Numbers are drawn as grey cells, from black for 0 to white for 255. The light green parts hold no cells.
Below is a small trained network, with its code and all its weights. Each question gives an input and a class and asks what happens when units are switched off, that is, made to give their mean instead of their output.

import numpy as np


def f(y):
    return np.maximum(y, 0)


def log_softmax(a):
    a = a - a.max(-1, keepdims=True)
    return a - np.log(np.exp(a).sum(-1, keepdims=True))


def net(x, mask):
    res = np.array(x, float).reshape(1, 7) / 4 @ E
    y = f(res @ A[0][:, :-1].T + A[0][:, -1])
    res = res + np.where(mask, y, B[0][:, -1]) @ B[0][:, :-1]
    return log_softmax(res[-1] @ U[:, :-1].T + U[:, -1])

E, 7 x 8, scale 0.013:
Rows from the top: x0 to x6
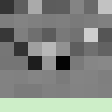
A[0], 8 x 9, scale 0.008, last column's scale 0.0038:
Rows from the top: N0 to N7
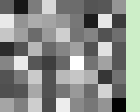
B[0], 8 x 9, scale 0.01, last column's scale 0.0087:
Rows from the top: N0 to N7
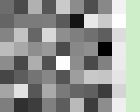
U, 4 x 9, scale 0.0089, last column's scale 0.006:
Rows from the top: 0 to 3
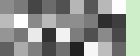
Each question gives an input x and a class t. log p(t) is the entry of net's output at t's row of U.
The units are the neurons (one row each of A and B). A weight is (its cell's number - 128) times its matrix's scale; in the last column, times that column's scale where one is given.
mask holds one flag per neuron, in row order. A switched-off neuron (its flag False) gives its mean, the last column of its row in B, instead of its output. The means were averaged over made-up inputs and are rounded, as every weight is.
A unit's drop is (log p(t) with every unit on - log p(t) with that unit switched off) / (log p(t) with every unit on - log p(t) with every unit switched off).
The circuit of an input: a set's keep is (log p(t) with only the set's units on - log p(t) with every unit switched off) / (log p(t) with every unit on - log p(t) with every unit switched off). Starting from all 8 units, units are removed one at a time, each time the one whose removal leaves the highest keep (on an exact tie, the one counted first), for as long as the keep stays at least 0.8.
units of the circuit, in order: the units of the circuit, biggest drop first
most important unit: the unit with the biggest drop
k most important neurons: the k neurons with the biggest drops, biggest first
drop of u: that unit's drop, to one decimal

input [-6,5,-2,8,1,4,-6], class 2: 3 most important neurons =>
(N0, N3, N6)
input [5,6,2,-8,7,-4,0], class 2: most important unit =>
N4
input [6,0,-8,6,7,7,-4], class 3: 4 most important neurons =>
(N1, N7, N4, N2)
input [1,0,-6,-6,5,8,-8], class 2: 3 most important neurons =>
(N4, N5, N7)
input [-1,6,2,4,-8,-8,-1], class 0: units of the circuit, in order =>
(N7, N5)
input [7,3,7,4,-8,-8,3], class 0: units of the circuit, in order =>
(N5, N7)
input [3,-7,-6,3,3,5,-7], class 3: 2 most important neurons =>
(N1, N7)
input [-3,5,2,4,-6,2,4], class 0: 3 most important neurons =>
(N7, N5, N4)
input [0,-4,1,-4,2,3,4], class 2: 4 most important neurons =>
(N4, N1, N7, N5)
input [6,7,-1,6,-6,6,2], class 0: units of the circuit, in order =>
(N7, N4)
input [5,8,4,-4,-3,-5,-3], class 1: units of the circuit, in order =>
(N3, N6)
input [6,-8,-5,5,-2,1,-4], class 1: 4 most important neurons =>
(N3, N6, N4, N5)
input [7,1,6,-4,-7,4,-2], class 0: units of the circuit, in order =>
(N5, N7)
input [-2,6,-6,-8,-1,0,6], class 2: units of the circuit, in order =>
(N4)
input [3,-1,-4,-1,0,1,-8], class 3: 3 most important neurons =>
(N1, N2, N7)
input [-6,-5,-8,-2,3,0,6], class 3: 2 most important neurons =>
(N1, N3)
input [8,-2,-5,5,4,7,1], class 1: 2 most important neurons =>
(N3, N6)
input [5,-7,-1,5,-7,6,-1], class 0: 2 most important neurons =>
(N7, N5)
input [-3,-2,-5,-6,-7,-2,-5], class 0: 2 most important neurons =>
(N7, N0)
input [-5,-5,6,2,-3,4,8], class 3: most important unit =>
N5
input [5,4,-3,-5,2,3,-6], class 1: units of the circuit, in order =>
(N6, N3)
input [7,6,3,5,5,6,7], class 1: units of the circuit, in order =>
(N3, N6)
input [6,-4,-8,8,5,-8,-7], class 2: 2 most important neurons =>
(N0, N5)
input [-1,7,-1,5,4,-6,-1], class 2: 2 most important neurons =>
(N0, N7)
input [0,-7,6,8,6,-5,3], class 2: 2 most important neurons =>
(N0, N1)
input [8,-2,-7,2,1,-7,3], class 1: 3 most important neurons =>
(N3, N6, N5)
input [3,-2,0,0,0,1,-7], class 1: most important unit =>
N1
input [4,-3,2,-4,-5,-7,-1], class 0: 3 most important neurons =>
(N7, N5, N0)
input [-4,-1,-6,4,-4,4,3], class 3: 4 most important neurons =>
(N1, N4, N3, N6)
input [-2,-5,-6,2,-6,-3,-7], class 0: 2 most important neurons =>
(N7, N2)
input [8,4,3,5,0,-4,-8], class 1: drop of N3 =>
0.3
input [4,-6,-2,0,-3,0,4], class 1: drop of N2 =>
-0.1
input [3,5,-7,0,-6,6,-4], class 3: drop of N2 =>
0.0
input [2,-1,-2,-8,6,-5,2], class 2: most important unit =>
N4
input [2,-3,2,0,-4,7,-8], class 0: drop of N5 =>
0.1
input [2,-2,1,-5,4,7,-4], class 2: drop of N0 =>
-0.1
